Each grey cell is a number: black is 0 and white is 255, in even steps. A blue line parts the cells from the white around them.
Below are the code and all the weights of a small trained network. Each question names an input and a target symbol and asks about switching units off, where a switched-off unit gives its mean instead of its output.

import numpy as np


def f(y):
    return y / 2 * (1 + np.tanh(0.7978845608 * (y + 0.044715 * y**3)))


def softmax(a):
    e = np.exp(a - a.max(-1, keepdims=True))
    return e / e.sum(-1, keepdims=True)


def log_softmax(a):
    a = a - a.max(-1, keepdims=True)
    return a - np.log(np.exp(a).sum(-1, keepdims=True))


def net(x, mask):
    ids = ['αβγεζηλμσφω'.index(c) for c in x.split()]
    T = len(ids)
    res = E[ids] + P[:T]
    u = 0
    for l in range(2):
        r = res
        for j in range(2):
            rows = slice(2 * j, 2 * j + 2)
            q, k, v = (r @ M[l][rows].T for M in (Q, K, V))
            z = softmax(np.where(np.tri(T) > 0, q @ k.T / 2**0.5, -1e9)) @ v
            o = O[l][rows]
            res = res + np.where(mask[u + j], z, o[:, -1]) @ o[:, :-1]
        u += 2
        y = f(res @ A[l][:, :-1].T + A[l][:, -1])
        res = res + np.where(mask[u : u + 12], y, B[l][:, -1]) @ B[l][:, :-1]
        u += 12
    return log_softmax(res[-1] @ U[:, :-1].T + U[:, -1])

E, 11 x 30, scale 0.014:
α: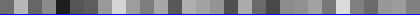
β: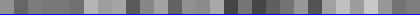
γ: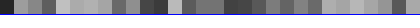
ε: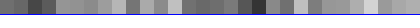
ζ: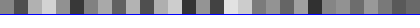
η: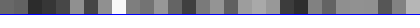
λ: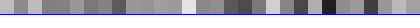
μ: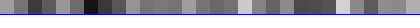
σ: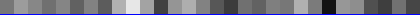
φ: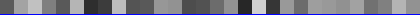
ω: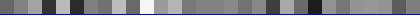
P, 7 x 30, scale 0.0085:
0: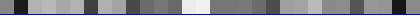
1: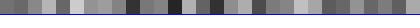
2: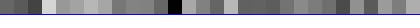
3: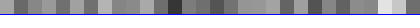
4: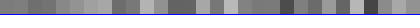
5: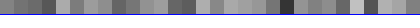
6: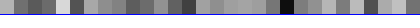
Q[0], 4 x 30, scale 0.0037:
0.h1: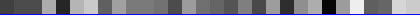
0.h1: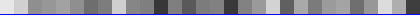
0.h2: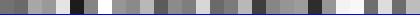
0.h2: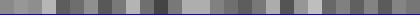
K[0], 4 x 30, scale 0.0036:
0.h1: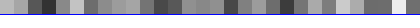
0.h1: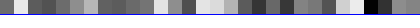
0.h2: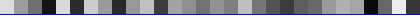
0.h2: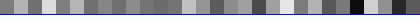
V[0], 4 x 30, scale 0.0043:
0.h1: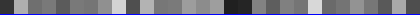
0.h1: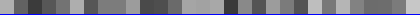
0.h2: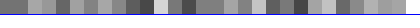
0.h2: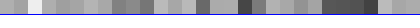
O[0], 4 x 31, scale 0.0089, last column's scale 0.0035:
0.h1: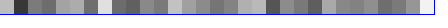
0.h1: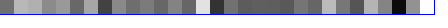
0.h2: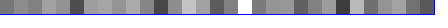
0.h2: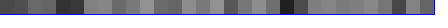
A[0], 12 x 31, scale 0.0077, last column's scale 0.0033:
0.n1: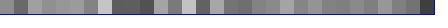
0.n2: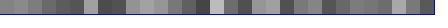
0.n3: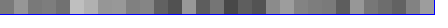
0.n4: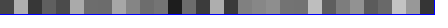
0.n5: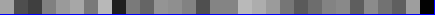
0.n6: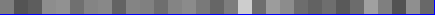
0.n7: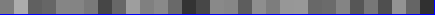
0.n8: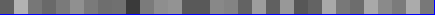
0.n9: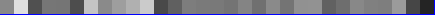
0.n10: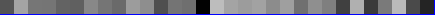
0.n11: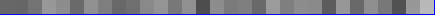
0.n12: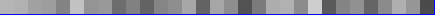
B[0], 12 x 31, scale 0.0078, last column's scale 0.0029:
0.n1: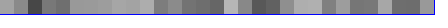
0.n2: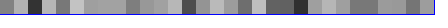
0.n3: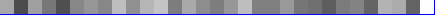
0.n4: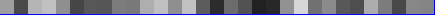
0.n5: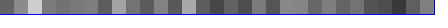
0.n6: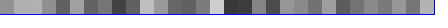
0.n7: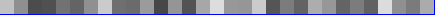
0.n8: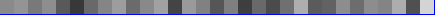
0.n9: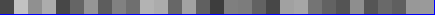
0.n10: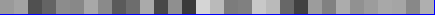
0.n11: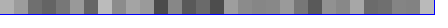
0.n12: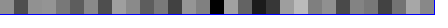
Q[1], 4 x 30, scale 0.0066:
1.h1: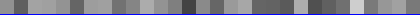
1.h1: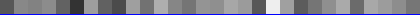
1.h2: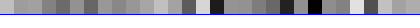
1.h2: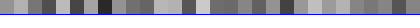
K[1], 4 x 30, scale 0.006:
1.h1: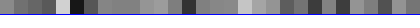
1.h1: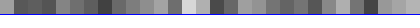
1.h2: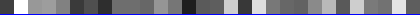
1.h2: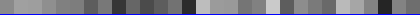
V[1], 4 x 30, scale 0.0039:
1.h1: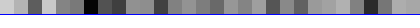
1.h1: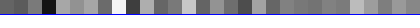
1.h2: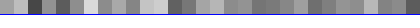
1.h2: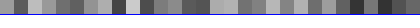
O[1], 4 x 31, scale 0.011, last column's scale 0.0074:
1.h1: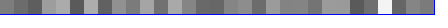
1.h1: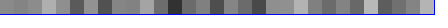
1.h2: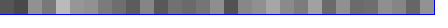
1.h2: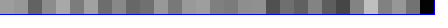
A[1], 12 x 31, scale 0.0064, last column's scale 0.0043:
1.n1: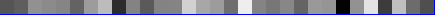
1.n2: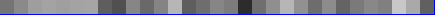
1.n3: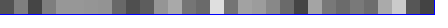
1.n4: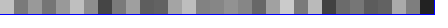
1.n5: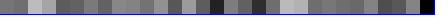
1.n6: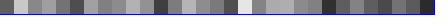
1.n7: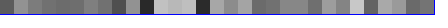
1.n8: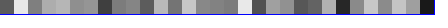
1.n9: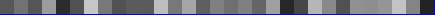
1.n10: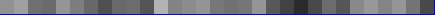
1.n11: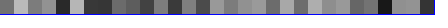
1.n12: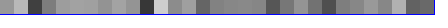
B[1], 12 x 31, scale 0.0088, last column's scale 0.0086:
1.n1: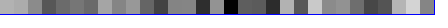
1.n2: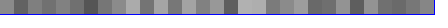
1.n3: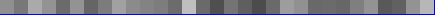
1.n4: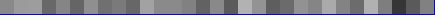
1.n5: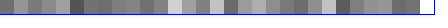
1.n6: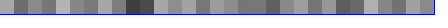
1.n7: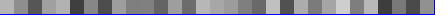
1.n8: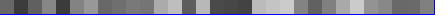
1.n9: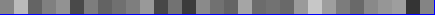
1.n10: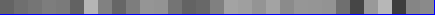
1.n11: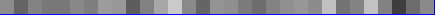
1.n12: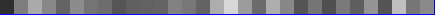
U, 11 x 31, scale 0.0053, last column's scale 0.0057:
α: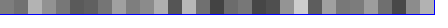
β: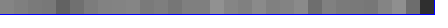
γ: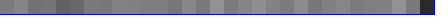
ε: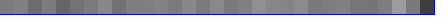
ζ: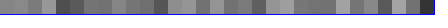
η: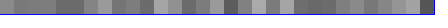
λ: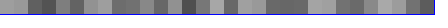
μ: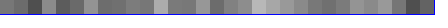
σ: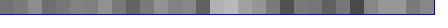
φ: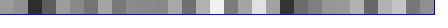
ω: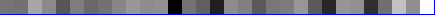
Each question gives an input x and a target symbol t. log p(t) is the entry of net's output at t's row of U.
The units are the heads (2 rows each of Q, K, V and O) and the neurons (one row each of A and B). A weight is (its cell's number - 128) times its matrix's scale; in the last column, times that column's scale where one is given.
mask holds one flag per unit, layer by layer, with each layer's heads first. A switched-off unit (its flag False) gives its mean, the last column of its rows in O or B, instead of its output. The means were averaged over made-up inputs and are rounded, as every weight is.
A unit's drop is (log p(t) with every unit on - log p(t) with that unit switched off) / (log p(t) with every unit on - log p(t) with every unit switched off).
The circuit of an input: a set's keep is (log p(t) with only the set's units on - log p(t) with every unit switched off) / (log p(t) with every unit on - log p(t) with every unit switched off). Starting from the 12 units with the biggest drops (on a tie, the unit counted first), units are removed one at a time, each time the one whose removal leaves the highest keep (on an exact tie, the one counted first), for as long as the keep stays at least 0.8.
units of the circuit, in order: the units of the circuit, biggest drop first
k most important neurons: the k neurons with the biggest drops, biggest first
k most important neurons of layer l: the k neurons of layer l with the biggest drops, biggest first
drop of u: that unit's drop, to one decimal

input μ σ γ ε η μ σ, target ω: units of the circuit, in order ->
(0.h2, 0.n7, 1.n5, 0.n9)
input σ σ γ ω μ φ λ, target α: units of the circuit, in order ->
(0.n12)
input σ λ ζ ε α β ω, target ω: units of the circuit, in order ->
(0.h1, 1.n5)
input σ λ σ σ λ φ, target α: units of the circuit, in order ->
(0.n8, 1.n11)
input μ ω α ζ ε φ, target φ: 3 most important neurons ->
(1.n7, 0.n10, 0.n4)
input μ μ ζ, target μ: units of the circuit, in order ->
(0.h1, 1.h2, 1.n8)
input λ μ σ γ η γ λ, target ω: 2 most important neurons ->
(0.n12, 1.n5)
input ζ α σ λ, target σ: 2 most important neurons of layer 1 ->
(1.n12, 1.n10)
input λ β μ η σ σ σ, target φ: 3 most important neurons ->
(0.n7, 0.n2, 1.n3)
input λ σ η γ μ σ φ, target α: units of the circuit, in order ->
(1.n11, 0.n8)
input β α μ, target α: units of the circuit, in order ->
(1.n11, 0.n5)
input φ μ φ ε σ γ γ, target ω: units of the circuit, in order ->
(1.n5, 0.n8)
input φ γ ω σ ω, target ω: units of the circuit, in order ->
(0.h1, 1.n5, 1.h1, 0.n10)
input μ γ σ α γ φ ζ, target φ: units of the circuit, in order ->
(1.h1)
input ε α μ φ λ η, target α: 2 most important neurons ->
(0.n4, 0.n10)
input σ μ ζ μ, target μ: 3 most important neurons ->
(1.n8, 1.n10, 0.n11)
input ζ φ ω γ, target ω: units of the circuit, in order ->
(1.n5, 0.h1)
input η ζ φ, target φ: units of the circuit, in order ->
(1.h1, 0.h2)
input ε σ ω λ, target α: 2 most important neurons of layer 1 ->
(1.n5, 1.n4)
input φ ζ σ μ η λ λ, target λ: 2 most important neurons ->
(1.n9, 1.n10)
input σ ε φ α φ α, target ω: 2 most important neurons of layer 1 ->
(1.n5, 1.n11)
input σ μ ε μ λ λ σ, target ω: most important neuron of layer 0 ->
(0.n9)
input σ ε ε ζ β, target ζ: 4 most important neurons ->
(1.n3, 1.n12, 1.n1, 1.n7)
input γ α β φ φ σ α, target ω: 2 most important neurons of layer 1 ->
(1.n5, 1.n7)
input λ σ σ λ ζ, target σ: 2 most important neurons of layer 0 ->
(0.n2, 0.n11)
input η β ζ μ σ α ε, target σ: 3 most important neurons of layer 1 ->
(1.n12, 1.n10, 1.n3)
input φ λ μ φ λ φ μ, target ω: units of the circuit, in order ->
(1.n5)
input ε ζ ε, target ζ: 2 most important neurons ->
(1.n3, 1.n12)
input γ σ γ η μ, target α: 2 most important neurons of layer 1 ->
(1.n11, 1.n12)
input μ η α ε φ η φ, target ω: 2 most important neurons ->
(1.n5, 0.n4)
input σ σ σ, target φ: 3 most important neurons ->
(0.n7, 1.n3, 0.n2)
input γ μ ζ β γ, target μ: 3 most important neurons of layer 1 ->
(1.n8, 1.n10, 1.n7)
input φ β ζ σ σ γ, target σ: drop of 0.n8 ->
0.1
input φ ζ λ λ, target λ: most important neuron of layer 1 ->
(1.n9)
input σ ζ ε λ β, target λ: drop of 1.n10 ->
0.2
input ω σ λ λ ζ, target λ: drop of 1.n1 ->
0.3
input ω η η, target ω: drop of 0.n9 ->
0.2
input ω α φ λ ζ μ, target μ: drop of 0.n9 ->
0.0
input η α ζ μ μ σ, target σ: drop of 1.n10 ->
0.1
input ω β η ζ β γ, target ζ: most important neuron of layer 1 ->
(1.n1)
